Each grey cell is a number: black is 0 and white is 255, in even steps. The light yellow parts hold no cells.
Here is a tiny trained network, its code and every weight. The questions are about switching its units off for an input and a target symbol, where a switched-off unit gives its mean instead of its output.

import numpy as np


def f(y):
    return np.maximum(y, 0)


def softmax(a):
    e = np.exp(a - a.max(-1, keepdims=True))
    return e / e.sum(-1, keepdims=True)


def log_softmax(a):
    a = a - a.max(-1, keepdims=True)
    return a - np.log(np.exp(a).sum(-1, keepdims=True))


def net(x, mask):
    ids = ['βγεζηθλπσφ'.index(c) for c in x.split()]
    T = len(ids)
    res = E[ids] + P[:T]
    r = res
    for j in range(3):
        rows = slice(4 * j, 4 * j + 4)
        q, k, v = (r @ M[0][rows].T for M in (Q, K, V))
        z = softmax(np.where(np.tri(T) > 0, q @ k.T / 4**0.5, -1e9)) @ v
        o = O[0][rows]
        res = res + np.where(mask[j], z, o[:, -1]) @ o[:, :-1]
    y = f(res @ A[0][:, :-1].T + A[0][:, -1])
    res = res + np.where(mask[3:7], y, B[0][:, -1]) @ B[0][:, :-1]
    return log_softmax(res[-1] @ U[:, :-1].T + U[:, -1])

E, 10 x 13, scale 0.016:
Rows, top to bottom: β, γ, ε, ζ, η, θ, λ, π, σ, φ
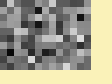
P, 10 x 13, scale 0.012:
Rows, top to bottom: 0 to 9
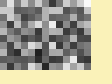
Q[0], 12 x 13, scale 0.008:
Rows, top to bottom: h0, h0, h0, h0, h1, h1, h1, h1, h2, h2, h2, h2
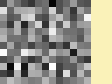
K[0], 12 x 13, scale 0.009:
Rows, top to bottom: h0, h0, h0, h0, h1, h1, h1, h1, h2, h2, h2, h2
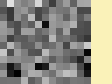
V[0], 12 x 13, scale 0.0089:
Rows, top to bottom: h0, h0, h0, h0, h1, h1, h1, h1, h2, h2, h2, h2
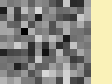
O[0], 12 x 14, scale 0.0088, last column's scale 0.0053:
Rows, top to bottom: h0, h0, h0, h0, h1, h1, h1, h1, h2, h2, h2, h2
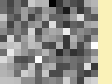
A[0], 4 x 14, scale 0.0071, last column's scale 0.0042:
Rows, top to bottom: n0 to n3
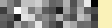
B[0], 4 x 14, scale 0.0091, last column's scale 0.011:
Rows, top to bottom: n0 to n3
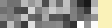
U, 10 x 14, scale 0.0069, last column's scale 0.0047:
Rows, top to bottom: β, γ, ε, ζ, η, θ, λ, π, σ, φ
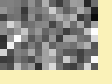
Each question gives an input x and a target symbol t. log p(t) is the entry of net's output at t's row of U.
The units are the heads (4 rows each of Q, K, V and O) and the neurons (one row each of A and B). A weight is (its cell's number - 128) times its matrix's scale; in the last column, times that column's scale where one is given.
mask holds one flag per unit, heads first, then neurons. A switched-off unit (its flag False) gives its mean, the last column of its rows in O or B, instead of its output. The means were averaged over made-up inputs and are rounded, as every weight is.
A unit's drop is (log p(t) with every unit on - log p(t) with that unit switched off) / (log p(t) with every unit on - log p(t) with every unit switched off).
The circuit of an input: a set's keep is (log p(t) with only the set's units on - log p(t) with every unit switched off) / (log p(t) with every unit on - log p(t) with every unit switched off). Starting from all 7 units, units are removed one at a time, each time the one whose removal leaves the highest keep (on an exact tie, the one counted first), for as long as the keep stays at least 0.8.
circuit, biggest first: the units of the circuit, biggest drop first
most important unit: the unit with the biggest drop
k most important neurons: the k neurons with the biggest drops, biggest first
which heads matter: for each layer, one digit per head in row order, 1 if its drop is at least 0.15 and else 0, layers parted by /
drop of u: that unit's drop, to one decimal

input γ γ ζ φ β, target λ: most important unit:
h0
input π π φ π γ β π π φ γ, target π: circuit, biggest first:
h2, n0
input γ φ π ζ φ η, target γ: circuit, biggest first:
h1, n3
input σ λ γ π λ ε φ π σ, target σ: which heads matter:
110
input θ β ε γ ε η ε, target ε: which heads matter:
101
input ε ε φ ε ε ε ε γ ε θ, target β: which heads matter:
001
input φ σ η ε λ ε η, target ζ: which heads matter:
101
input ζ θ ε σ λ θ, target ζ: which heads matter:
111
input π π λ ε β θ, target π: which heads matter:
110
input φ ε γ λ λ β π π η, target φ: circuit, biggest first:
h0, n3
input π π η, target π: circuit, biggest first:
n1, h1
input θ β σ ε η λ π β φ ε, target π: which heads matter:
001
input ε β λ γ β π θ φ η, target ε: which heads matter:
100
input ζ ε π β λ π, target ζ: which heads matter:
111
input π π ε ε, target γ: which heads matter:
001
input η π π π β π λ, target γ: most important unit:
h2
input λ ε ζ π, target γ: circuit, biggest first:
h2, n3
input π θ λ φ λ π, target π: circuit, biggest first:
n1, h1, h0
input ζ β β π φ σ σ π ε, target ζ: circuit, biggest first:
h0, h1, n3
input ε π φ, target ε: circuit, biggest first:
h1
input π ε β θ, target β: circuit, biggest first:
h2, h1
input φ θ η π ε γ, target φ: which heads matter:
100
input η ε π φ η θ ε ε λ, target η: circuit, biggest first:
h1, n1
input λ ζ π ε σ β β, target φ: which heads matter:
001
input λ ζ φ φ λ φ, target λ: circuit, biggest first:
n3, h0
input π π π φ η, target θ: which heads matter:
100
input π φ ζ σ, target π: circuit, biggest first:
h2
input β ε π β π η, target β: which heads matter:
100
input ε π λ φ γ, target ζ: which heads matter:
100
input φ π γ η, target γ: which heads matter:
001
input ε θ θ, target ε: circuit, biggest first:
h1, h0
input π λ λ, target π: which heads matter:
110
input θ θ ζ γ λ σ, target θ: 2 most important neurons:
n3, n1
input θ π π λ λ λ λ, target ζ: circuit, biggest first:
h0
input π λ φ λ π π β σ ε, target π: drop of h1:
0.3
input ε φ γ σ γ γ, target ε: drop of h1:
0.2
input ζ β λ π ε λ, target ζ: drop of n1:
0.1
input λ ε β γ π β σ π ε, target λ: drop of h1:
0.0
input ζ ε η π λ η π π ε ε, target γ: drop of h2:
0.5
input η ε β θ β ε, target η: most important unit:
h1
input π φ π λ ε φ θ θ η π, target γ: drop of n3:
-0.1
